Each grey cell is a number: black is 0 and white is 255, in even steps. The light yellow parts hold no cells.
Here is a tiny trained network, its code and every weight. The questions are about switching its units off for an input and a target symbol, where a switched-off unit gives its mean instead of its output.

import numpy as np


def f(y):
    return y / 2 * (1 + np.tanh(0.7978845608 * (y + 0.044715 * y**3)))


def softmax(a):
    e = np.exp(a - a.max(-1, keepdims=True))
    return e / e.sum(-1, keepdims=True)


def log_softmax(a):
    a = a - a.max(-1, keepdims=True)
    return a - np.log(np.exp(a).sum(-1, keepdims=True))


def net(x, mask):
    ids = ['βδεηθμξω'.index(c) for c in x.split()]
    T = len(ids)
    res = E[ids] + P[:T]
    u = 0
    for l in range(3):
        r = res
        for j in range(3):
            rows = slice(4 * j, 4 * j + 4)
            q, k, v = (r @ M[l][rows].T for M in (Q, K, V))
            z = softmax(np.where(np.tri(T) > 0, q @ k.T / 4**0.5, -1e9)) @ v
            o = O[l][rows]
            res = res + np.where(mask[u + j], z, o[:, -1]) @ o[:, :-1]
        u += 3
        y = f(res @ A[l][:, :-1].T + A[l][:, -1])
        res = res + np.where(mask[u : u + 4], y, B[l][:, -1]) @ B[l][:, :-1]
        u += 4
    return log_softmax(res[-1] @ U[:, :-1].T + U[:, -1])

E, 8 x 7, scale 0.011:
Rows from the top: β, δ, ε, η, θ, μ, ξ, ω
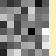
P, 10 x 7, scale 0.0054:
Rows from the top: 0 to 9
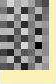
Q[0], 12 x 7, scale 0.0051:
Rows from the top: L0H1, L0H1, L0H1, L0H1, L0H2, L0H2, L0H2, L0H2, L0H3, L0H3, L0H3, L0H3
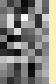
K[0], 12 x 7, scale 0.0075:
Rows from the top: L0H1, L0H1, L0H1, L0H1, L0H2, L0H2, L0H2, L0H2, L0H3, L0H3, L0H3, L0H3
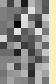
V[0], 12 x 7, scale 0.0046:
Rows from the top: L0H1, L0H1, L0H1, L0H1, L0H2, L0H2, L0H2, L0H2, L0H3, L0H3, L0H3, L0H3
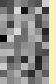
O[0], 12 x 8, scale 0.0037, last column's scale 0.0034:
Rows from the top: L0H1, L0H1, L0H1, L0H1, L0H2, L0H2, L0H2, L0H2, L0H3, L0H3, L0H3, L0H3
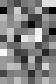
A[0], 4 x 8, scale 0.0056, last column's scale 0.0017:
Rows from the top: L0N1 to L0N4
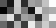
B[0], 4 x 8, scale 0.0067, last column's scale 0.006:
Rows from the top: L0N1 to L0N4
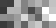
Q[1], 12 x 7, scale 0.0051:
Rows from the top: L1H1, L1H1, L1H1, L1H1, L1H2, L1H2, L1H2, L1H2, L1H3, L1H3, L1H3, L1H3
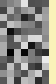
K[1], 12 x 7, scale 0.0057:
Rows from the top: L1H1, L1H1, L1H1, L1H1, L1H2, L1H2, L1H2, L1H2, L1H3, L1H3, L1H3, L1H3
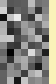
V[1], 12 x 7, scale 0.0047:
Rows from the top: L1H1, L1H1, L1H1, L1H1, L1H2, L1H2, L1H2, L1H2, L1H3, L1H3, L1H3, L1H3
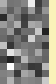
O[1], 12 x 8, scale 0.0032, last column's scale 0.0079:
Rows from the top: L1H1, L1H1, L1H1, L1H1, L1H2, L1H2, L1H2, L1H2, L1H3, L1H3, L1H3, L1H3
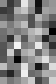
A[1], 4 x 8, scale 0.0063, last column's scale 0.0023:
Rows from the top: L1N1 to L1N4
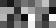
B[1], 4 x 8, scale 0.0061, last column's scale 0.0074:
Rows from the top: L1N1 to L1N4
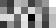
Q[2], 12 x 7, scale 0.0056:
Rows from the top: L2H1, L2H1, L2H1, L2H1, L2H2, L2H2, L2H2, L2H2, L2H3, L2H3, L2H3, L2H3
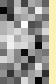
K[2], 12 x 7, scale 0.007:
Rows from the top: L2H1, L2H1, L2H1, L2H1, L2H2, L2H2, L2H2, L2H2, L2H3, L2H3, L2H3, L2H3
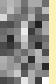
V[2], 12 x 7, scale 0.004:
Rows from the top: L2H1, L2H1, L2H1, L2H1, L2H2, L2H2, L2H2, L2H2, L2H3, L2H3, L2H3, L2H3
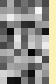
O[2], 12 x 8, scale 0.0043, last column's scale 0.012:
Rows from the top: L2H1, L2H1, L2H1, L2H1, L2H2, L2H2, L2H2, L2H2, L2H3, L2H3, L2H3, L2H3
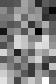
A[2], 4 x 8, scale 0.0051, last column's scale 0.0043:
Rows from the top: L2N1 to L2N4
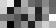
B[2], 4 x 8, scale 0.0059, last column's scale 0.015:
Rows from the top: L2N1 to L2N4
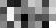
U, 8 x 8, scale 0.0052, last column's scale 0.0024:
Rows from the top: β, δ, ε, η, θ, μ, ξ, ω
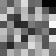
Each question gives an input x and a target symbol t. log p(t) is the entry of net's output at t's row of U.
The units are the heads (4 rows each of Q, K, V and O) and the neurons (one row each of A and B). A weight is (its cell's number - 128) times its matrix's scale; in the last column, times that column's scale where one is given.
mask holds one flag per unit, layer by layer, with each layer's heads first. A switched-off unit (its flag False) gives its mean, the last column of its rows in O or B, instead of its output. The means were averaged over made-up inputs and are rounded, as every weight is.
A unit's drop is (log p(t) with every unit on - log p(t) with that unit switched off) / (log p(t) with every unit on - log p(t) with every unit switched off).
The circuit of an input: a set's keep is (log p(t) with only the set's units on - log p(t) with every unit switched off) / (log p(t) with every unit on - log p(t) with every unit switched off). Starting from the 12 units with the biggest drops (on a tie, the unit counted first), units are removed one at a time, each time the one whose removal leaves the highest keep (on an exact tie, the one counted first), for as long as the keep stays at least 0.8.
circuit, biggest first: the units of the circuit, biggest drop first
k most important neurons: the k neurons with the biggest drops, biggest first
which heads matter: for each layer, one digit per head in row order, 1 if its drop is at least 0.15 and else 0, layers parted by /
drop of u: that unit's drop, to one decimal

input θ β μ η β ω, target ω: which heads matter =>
110 / 000 / 000
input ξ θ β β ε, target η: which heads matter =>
000 / 100 / 010
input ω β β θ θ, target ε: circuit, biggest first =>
(L2N1, L2H2, L0H1)
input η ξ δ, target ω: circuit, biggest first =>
(L2H2, L2N4, L2N1)
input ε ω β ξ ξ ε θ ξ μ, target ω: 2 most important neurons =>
(L1N2, L1N1)
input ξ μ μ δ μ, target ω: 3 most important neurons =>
(L2N4, L0N3, L1N3)
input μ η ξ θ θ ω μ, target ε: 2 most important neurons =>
(L2N1, L1N1)
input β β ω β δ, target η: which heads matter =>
000 / 000 / 010
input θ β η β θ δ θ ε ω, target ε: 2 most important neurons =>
(L0N3, L2N1)
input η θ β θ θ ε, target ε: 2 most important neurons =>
(L1N3, L0N2)
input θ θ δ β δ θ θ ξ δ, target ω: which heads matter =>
110 / 000 / 010
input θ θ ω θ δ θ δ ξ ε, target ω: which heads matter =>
000 / 100 / 010
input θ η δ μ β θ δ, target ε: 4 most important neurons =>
(L1N1, L0N2, L2N1, L1N2)
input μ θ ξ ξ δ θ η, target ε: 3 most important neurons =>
(L0N2, L1N1, L2N1)
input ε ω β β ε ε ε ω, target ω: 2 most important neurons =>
(L0N2, L2N4)
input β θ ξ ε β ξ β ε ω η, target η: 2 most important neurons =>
(L2N3, L1N3)
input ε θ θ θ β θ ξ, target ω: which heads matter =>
100 / 100 / 010
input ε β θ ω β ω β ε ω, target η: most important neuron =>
(L2N3)
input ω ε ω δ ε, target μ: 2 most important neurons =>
(L1N2, L1N3)
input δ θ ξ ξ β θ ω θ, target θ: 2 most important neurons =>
(L2N4, L0N2)
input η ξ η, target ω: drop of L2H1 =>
-0.1
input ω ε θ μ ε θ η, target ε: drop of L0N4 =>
0.1
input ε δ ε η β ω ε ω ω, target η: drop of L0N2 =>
0.2
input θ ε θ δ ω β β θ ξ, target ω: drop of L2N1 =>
0.2
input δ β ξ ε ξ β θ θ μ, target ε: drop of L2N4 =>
-0.1
